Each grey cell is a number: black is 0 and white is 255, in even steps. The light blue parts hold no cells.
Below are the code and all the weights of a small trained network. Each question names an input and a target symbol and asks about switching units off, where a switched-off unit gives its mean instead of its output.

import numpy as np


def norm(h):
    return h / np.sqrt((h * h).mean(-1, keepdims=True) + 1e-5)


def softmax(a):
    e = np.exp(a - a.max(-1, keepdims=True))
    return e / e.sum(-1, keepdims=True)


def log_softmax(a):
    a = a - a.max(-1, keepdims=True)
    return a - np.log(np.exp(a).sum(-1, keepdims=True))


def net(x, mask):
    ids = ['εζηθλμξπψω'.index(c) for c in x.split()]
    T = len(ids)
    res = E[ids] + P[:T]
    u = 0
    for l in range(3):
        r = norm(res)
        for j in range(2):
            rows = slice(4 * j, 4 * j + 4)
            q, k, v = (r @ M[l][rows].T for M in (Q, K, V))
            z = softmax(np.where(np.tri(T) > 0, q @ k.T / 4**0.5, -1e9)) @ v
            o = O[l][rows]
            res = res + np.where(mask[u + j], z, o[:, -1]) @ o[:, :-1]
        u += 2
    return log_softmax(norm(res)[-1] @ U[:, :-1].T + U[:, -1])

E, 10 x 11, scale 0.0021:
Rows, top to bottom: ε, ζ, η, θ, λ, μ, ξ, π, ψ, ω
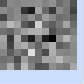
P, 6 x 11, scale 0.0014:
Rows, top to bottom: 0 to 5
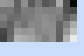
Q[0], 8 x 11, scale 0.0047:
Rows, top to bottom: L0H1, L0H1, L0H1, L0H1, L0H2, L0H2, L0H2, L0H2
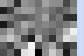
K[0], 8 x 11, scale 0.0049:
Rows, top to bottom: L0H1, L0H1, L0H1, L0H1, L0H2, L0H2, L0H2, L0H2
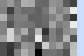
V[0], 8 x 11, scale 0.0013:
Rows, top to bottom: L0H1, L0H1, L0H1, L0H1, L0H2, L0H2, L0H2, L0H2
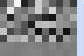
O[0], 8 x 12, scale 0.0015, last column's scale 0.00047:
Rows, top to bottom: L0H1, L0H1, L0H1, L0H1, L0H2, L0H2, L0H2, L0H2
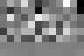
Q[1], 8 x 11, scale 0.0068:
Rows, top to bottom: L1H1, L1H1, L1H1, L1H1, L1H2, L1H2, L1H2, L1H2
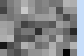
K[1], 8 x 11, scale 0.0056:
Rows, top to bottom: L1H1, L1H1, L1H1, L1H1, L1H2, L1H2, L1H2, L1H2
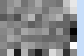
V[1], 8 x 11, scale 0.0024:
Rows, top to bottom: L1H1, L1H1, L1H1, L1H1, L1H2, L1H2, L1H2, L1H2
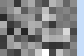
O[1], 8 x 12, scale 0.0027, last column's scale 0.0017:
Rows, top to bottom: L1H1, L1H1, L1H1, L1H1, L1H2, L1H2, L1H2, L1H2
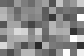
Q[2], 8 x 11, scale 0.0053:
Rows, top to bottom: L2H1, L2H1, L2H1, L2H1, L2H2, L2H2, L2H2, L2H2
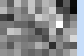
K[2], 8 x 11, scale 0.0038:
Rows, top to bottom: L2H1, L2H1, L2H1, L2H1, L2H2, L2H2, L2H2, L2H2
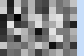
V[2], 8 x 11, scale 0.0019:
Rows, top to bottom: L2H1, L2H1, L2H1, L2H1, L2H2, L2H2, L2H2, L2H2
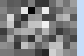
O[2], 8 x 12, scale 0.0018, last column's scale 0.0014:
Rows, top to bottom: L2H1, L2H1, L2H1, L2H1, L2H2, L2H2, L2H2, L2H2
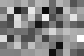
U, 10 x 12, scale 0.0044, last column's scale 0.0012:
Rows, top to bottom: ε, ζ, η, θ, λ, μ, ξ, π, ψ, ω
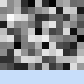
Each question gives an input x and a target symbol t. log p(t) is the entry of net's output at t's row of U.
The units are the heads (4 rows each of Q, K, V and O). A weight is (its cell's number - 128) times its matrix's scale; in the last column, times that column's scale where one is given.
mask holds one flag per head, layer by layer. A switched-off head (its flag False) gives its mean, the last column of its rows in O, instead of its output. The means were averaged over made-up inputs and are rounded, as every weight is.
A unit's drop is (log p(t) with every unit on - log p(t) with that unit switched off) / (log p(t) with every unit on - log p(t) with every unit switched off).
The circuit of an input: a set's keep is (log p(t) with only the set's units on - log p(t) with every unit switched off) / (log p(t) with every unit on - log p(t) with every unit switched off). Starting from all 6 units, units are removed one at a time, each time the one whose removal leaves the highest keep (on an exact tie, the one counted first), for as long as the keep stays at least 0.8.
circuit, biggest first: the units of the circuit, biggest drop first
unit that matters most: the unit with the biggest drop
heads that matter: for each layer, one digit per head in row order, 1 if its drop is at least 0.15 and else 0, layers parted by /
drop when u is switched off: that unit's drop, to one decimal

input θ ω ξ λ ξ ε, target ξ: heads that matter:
00 / 01 / 00
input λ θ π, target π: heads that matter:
00 / 01 / 10
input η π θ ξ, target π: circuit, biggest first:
[L1H2]
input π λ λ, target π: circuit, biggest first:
[L1H2 L2H1]
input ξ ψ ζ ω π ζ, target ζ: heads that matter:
11 / 10 / 00
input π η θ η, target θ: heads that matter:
10 / 11 / 01
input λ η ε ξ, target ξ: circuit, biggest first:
[L2H1 L1H2]
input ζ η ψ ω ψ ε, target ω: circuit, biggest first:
[L1H2 L0H1]
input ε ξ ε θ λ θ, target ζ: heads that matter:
10 / 11 / 00
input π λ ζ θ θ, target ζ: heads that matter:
10 / 11 / 10
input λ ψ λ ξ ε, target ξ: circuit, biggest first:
[L1H2 L2H1]
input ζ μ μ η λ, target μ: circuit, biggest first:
[L1H2 L1H1 L2H1]
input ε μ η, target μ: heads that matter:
00 / 10 / 00
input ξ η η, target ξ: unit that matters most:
L1H1
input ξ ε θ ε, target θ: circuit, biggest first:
[L0H1 L1H2 L2H2]
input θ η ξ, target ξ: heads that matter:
00 / 00 / 10
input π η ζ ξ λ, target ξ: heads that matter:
00 / 01 / 10
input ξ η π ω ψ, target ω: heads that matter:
00 / 01 / 00
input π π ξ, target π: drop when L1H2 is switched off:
0.2
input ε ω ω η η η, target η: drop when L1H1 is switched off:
0.4
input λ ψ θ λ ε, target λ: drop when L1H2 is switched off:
0.8
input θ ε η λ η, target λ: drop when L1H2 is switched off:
0.9
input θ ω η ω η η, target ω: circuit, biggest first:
[L1H2]
